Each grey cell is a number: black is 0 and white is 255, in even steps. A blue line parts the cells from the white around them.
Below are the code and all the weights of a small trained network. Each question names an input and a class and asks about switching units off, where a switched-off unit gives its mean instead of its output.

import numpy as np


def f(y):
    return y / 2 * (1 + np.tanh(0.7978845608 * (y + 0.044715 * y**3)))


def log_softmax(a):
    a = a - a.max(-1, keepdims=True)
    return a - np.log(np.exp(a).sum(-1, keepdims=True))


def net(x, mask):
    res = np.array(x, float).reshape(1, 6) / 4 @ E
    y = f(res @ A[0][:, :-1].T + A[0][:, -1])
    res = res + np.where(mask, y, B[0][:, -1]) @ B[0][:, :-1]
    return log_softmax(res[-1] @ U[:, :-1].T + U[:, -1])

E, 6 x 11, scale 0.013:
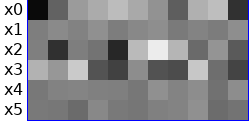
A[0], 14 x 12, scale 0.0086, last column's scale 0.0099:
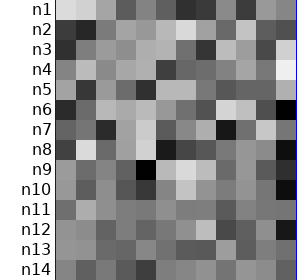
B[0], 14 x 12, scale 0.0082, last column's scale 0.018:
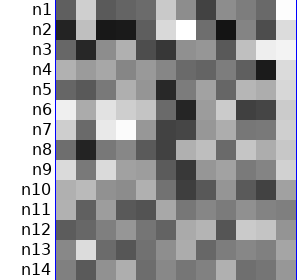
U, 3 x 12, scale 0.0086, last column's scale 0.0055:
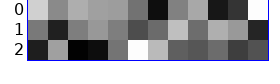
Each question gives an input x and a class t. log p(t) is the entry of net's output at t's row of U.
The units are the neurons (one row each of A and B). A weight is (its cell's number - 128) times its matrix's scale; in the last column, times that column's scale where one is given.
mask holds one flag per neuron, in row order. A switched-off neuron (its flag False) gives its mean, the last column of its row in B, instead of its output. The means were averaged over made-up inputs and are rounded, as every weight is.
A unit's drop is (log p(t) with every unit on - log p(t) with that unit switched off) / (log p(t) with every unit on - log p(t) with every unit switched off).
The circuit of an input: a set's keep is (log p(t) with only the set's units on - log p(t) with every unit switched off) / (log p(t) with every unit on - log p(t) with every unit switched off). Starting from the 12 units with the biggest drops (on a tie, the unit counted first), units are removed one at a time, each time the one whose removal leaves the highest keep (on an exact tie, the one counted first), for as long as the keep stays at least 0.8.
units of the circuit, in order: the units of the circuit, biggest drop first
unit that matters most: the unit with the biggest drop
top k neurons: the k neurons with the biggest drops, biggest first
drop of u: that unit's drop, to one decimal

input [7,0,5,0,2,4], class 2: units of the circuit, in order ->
[n2]
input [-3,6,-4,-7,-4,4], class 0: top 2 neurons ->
[n7; n3]
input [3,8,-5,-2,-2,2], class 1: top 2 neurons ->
[n8; n3]
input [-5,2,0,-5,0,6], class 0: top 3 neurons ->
[n3; n7; n8]
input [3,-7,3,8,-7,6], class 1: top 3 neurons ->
[n3; n4; n5]
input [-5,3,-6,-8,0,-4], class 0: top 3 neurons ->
[n7; n3; n4]
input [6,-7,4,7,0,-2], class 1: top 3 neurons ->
[n3; n4; n5]
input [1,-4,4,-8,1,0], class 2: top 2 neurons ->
[n2; n3]
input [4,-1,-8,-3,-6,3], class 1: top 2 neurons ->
[n8; n3]
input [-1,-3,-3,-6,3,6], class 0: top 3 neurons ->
[n3; n7; n5]
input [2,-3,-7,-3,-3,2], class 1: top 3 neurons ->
[n8; n3; n9]
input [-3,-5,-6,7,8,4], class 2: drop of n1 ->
0.3
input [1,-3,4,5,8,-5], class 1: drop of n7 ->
0.2
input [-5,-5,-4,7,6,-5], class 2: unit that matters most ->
n1
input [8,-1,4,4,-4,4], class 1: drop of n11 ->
0.0
